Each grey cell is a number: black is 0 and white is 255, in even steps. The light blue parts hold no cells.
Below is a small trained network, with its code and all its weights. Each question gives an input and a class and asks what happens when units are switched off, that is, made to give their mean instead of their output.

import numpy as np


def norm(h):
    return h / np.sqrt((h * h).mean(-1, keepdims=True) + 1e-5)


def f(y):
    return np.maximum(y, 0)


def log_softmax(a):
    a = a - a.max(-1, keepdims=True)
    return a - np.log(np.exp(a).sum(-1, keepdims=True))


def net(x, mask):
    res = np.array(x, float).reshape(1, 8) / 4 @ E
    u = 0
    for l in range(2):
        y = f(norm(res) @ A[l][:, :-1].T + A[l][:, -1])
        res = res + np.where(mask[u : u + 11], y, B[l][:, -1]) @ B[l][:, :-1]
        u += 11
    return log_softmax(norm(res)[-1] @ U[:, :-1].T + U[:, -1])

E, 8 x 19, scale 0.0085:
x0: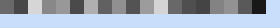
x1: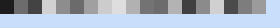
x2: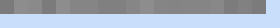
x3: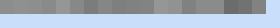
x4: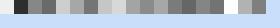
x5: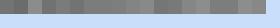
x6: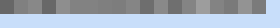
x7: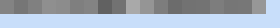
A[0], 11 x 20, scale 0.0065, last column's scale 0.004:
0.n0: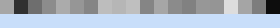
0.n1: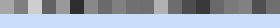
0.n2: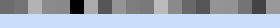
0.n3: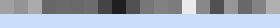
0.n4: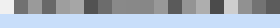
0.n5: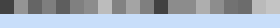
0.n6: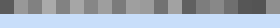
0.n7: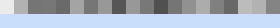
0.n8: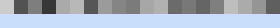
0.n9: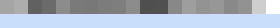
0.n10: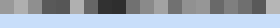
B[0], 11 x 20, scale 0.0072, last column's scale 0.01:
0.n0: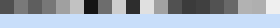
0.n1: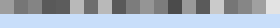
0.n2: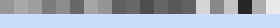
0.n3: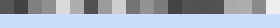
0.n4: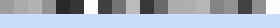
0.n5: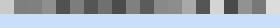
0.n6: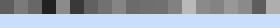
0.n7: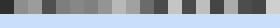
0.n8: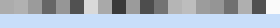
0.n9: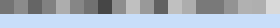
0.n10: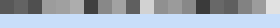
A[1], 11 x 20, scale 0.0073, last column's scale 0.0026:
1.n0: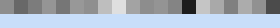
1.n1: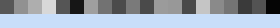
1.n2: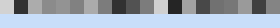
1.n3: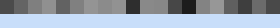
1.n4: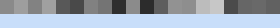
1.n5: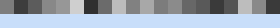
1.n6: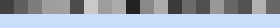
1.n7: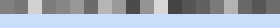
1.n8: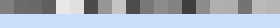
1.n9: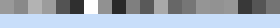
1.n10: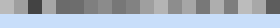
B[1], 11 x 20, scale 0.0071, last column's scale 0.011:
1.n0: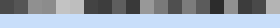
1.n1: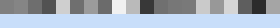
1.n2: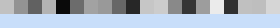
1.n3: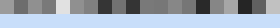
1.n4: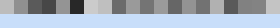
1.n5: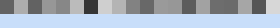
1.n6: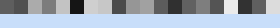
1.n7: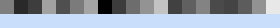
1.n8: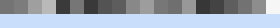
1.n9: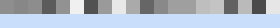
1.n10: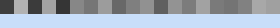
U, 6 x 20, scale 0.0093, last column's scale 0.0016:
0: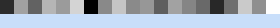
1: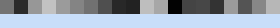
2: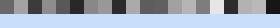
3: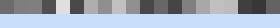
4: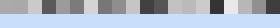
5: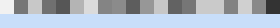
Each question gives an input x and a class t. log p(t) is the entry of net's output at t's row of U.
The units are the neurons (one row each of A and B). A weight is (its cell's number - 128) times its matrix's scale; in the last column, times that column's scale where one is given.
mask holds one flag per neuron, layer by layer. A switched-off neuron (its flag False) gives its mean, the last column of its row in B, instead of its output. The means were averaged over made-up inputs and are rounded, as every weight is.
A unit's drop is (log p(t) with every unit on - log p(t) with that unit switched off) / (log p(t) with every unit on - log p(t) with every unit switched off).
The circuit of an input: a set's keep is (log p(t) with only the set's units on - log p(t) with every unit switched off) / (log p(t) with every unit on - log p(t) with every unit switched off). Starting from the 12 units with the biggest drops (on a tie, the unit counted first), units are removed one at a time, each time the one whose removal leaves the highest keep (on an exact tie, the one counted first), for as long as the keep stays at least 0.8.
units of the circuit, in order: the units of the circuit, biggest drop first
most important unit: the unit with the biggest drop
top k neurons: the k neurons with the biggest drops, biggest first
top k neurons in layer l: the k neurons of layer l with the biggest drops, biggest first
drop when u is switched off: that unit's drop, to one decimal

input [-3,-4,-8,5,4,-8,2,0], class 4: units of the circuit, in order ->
(0.n4)
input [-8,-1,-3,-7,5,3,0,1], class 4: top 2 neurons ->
(0.n4, 0.n7)
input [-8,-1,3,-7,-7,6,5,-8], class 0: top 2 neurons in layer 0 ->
(0.n4, 0.n8)
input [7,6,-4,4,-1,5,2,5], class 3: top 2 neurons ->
(0.n0, 0.n3)
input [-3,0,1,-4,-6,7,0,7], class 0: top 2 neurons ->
(0.n4, 0.n8)
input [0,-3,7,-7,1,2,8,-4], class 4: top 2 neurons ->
(0.n4, 0.n0)
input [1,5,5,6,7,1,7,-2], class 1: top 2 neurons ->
(0.n9, 1.n0)
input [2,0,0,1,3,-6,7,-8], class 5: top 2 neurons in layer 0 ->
(0.n8, 0.n3)
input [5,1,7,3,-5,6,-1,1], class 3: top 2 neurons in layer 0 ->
(0.n0, 0.n2)
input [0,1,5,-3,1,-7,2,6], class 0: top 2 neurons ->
(0.n2, 1.n5)
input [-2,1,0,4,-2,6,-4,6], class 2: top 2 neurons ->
(0.n0, 0.n3)
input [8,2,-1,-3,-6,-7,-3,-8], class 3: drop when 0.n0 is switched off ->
0.2
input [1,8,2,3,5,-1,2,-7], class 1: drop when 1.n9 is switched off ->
0.1
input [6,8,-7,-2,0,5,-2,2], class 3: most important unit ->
0.n3
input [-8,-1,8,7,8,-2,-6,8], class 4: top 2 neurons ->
(0.n4, 0.n8)
